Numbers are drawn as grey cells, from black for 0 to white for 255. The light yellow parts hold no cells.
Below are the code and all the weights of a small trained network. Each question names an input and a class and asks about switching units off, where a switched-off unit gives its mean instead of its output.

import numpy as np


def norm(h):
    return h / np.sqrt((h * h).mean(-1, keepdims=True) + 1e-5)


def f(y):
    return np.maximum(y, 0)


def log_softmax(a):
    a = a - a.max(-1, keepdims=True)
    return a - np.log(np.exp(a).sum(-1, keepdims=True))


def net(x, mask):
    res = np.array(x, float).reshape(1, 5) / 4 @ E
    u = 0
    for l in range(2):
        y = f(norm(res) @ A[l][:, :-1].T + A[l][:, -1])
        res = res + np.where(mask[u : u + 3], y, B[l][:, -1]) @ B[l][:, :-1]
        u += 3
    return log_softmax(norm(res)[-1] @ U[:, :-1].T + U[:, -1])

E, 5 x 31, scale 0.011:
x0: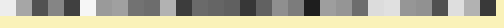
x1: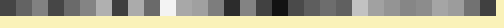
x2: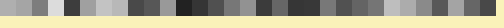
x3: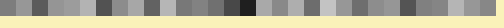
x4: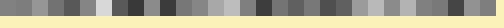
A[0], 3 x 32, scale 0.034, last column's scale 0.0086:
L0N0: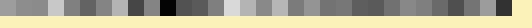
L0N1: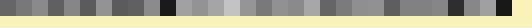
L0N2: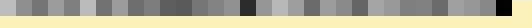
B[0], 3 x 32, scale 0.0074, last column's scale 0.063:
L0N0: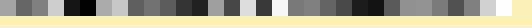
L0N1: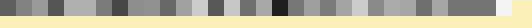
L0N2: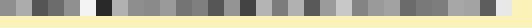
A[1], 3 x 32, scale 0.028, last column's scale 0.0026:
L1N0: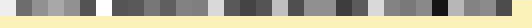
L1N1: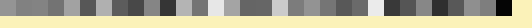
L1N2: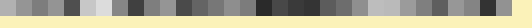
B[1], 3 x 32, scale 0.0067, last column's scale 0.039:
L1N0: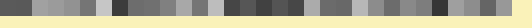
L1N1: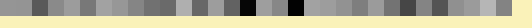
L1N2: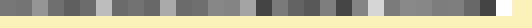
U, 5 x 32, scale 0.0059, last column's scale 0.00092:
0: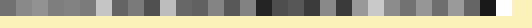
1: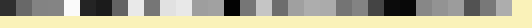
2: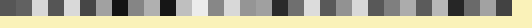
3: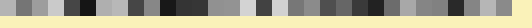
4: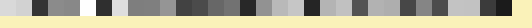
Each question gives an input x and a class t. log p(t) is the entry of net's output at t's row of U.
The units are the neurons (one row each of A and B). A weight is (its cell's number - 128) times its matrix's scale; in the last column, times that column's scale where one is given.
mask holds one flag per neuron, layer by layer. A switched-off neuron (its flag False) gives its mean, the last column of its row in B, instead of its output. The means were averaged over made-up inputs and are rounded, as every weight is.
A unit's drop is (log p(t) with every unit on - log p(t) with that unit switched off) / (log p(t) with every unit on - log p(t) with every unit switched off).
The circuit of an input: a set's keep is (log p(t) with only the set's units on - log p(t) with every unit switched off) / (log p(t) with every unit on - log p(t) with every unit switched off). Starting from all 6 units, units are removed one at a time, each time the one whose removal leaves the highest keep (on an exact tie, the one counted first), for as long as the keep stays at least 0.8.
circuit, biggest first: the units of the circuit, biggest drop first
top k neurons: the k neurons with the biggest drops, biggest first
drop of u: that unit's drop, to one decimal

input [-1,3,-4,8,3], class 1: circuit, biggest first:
(L0N2 L0N1 L0N0 L1N2)
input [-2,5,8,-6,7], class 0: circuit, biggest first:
(L1N2)
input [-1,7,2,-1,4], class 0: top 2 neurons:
(L0N0 L0N1)
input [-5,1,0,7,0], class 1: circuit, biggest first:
(L0N0 L0N1 L0N2)
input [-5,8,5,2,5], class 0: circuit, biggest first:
(L0N0 L0N1)
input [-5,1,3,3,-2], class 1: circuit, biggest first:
(L0N0 L0N1 L0N2 L1N2)
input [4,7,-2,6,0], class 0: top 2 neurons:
(L0N2 L0N0)
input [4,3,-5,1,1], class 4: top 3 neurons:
(L0N0 L0N1 L1N2)
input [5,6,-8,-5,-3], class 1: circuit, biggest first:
(L0N1 L0N2 L0N0 L1N2)
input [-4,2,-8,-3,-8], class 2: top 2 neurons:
(L0N0 L0N2)
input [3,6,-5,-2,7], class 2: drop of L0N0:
0.1
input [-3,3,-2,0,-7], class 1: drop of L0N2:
0.4
